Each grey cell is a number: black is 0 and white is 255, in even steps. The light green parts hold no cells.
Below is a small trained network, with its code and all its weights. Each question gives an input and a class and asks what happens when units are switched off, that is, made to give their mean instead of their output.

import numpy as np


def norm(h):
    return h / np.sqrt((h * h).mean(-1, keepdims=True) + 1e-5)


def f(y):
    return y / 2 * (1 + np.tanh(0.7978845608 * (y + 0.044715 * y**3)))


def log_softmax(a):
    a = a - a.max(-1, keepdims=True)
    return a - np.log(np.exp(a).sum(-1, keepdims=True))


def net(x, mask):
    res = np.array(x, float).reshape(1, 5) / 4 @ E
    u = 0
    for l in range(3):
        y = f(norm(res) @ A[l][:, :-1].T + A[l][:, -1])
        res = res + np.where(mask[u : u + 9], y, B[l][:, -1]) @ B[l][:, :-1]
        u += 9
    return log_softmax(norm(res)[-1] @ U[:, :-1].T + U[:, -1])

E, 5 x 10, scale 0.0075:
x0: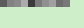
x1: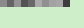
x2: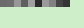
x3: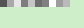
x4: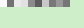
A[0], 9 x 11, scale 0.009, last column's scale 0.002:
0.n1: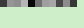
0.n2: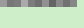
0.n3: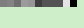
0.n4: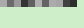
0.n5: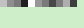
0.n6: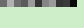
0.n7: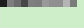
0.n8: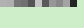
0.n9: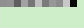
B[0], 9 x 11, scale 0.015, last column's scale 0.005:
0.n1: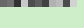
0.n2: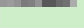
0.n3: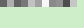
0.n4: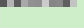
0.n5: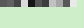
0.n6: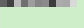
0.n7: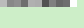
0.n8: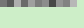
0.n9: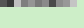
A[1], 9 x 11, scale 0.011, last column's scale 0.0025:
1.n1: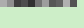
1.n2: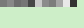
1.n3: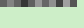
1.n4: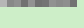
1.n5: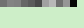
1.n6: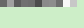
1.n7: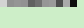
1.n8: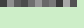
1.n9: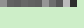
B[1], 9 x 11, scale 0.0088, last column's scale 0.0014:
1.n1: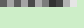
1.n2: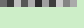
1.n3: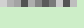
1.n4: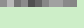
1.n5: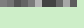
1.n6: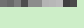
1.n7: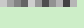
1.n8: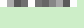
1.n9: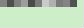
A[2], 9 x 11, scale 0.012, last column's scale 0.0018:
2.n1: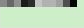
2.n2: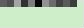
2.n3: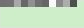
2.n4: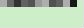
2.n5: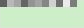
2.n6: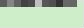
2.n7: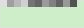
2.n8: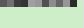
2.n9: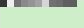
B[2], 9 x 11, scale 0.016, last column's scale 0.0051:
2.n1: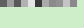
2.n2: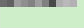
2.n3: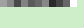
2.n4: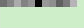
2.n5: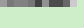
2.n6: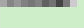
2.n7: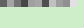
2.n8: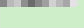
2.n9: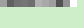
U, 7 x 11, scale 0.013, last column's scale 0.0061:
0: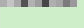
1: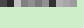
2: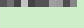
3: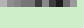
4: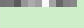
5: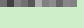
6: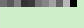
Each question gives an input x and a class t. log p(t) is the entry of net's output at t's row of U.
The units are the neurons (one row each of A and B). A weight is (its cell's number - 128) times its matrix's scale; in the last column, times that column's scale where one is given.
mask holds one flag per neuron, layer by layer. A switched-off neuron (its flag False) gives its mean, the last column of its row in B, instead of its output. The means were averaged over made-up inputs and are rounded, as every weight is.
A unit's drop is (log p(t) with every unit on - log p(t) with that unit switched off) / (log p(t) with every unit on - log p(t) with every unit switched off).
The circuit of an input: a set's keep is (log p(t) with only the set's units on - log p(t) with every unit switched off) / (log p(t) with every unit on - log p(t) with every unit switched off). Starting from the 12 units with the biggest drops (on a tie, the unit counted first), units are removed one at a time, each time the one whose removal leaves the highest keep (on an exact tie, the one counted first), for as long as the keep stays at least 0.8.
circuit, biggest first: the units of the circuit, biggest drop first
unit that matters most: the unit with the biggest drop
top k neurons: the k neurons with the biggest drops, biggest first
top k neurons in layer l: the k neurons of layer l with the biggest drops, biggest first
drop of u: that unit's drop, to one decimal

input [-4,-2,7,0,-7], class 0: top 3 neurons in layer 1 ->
[1.n8; 1.n2; 1.n3]
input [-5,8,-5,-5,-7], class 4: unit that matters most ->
0.n4
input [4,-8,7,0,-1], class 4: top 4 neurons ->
[0.n3; 2.n9; 0.n9; 0.n8]
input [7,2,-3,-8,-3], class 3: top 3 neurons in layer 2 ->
[2.n6; 2.n4; 2.n7]
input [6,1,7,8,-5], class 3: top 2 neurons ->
[2.n3; 0.n7]
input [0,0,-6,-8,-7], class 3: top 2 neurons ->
[1.n1; 2.n4]
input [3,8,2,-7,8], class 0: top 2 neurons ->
[2.n7; 0.n3]
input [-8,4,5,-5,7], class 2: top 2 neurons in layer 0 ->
[0.n5; 0.n7]
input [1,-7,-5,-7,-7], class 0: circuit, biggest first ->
[1.n8; 2.n8]
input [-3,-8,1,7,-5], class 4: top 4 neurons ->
[0.n3; 2.n9; 2.n8; 2.n6]
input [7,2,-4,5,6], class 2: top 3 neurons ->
[0.n1; 0.n7; 2.n3]
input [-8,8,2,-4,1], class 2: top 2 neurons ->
[0.n5; 0.n3]
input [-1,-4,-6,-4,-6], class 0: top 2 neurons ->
[0.n6; 1.n8]
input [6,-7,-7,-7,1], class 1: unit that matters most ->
0.n9
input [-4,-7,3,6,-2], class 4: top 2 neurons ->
[0.n3; 2.n9]
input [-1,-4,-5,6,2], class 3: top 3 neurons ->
[2.n5; 0.n6; 2.n3]
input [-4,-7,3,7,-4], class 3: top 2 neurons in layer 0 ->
[0.n7; 0.n4]
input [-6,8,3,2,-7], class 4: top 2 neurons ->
[0.n4; 2.n1]
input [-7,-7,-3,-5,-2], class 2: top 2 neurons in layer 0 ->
[0.n5; 0.n4]
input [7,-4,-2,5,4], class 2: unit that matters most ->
0.n1
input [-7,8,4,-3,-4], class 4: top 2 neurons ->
[0.n4; 0.n1]
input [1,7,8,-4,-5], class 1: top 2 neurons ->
[0.n6; 2.n2]
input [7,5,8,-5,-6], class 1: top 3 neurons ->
[0.n6; 2.n2; 0.n5]
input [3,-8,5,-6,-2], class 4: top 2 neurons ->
[0.n3; 2.n9]
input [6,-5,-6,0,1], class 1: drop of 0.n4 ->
0.1
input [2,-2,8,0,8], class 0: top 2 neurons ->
[2.n7; 0.n9]
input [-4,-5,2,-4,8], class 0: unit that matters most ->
2.n7
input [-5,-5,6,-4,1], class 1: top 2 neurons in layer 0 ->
[0.n6; 0.n1]
